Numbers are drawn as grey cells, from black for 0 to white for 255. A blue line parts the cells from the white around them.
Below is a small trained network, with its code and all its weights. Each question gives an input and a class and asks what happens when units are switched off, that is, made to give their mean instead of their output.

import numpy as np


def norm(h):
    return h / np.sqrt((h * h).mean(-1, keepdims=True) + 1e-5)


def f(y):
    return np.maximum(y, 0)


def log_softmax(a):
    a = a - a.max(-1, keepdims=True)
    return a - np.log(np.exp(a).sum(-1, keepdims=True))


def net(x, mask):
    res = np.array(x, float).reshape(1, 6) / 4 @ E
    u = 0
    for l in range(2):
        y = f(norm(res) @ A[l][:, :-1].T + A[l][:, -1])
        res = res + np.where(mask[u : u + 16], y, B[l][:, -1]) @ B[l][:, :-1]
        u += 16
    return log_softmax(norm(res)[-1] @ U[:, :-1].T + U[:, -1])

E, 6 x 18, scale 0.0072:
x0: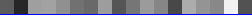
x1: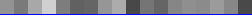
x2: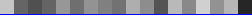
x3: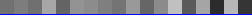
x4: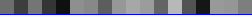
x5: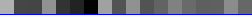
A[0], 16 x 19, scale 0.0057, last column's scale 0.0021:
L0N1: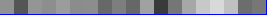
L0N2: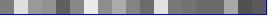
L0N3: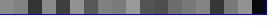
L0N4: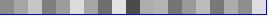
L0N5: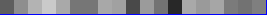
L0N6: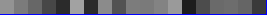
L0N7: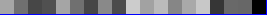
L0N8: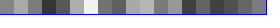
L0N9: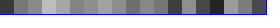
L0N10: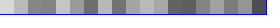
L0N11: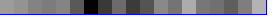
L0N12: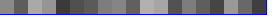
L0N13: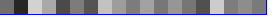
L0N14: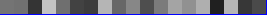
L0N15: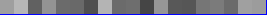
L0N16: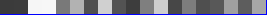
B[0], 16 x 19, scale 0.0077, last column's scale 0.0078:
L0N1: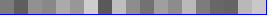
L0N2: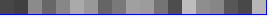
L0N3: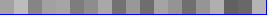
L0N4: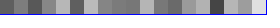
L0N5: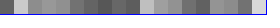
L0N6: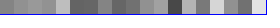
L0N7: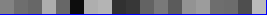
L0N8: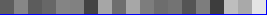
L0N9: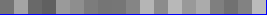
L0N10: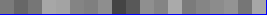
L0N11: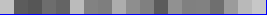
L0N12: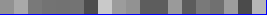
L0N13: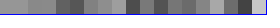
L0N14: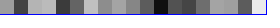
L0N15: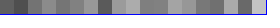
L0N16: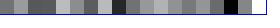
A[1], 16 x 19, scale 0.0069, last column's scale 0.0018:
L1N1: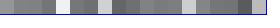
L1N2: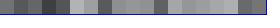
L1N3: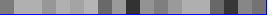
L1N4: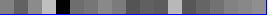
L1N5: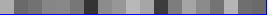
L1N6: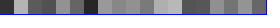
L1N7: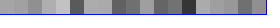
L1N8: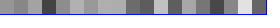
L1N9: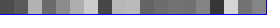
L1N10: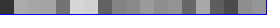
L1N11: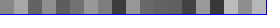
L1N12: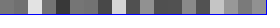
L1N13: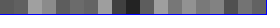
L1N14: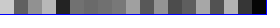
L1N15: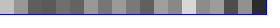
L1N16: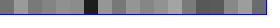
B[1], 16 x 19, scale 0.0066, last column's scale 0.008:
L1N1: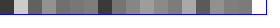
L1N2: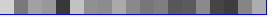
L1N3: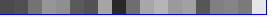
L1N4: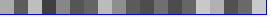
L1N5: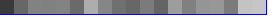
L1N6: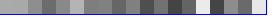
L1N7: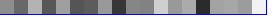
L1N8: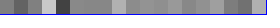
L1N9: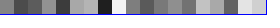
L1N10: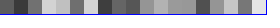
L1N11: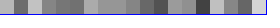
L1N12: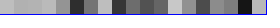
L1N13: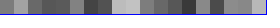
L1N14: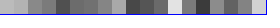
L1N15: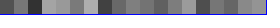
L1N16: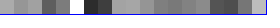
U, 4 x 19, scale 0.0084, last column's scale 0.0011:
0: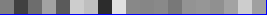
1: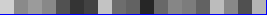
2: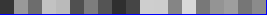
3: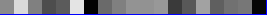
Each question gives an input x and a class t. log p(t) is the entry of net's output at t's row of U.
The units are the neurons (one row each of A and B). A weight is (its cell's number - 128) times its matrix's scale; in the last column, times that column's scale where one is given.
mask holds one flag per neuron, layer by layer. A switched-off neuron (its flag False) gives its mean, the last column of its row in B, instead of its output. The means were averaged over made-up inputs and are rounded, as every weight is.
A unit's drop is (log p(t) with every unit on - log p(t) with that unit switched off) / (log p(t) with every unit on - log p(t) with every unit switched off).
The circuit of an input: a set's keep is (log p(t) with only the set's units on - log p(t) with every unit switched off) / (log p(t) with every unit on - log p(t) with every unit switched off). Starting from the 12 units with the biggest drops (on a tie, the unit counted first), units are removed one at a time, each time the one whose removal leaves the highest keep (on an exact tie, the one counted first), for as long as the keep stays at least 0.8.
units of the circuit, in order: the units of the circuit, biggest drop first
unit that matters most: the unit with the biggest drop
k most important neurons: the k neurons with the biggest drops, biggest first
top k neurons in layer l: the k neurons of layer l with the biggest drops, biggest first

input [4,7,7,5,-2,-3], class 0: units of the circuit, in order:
L1N9, L0N1
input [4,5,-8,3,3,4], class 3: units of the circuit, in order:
L0N16, L1N13
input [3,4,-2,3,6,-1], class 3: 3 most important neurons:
L0N16, L0N14, L1N13
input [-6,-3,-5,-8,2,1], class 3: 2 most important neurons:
L0N14, L0N1
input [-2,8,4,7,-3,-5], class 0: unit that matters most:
L1N9
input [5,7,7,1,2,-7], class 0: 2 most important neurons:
L0N1, L1N9
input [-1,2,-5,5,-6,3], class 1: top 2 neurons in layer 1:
L1N4, L1N11
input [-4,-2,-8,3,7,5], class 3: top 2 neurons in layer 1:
L1N16, L1N6
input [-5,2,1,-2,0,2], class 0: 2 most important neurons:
L0N14, L0N11
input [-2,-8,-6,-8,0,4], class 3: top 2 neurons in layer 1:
L1N10, L1N9
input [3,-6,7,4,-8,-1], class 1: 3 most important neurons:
L0N14, L0N7, L0N16
